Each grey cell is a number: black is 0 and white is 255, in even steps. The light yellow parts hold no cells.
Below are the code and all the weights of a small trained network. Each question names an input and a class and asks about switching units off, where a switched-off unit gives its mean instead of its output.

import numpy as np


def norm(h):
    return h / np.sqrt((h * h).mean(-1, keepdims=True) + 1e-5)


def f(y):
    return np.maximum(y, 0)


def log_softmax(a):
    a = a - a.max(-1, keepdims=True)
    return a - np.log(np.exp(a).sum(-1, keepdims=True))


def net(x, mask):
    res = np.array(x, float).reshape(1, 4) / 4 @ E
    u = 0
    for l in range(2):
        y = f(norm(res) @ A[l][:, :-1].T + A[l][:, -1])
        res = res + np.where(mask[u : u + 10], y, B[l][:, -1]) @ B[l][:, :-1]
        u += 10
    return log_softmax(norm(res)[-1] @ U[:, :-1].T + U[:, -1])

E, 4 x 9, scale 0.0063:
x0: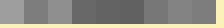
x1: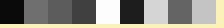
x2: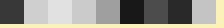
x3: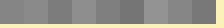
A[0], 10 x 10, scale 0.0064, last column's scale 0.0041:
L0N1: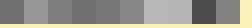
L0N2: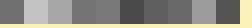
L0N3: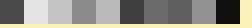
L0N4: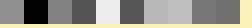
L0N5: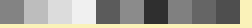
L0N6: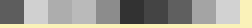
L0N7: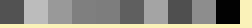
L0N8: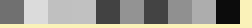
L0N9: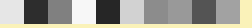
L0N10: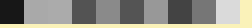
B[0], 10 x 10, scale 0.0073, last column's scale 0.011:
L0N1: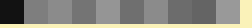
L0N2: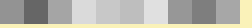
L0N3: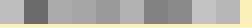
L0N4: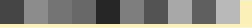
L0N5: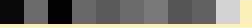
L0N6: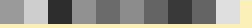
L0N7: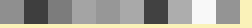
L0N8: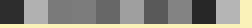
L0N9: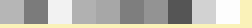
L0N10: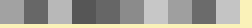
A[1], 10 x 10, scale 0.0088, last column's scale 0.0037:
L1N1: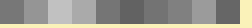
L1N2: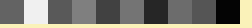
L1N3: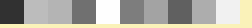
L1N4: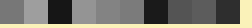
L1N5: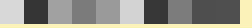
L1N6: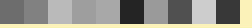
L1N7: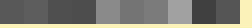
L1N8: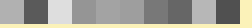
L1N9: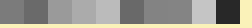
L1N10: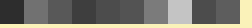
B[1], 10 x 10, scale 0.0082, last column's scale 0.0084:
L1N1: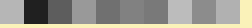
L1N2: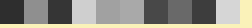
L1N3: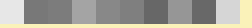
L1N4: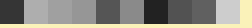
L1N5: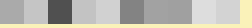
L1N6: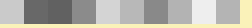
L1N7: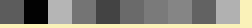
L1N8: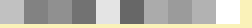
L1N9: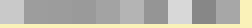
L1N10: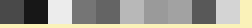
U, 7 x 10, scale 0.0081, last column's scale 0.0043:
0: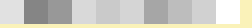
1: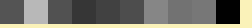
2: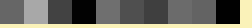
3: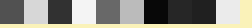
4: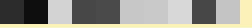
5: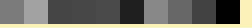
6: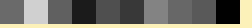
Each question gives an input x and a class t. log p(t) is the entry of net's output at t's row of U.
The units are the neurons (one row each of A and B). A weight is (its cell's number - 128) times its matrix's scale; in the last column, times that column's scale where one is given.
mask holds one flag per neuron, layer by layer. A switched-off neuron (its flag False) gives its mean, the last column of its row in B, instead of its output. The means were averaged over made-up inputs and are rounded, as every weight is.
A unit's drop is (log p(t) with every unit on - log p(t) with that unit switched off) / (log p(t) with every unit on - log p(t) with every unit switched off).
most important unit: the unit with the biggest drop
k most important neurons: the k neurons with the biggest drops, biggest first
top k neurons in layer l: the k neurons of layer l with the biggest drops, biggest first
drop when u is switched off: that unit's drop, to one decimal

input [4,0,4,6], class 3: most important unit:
L0N6
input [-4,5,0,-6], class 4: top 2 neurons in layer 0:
L0N9; L0N4
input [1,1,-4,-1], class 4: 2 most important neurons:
L0N4; L0N6
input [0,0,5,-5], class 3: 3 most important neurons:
L0N6; L0N9; L0N5
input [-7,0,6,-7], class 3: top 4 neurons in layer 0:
L0N6; L0N9; L0N5; L0N8
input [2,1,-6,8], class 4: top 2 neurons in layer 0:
L0N4; L0N3
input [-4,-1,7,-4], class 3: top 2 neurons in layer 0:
L0N6; L0N9
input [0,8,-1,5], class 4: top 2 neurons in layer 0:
L0N9; L0N4
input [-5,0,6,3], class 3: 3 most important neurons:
L0N6; L0N9; L0N5
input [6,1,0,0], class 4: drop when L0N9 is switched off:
1.0
